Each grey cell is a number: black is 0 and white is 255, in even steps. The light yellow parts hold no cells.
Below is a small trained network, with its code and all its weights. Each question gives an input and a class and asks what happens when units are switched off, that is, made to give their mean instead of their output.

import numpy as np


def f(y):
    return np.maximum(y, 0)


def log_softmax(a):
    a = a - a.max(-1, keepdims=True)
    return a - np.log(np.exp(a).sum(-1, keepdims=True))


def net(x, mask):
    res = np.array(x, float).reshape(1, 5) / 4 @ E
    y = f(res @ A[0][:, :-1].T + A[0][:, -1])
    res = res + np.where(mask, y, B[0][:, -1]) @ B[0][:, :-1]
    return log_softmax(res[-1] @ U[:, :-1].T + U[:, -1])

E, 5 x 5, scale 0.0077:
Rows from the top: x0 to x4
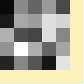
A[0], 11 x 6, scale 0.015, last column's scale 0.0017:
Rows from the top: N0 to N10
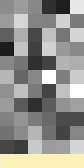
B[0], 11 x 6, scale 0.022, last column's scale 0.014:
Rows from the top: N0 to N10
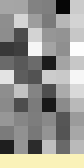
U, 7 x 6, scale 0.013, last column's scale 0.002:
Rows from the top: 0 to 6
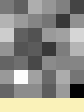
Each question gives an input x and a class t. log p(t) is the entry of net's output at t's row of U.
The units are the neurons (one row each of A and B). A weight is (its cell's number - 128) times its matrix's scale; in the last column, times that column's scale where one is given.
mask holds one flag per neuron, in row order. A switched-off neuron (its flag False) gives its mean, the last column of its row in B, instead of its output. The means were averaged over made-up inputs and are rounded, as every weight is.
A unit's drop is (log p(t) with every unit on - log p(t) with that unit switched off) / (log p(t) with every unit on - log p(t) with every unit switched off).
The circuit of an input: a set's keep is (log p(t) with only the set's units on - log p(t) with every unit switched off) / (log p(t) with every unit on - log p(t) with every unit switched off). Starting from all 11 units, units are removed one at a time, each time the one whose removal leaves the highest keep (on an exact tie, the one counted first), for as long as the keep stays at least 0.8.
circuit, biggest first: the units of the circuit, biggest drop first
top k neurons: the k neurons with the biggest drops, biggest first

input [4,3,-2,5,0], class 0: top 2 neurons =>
[N3, N2]
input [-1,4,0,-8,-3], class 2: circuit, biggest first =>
[N5]
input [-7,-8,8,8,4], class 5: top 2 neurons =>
[N1, N6]
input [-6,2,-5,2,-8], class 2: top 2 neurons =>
[N5, N6]
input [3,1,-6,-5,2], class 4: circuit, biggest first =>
[N10, N2]
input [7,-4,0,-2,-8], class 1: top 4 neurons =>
[N0, N9, N8, N4]
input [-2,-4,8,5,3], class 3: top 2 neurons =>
[N7, N4]
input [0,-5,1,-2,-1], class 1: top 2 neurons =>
[N0, N4]
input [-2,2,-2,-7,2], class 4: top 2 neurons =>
[N10, N6]
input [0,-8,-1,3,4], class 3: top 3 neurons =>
[N4, N7, N1]
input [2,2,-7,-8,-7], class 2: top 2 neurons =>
[N3, N5]
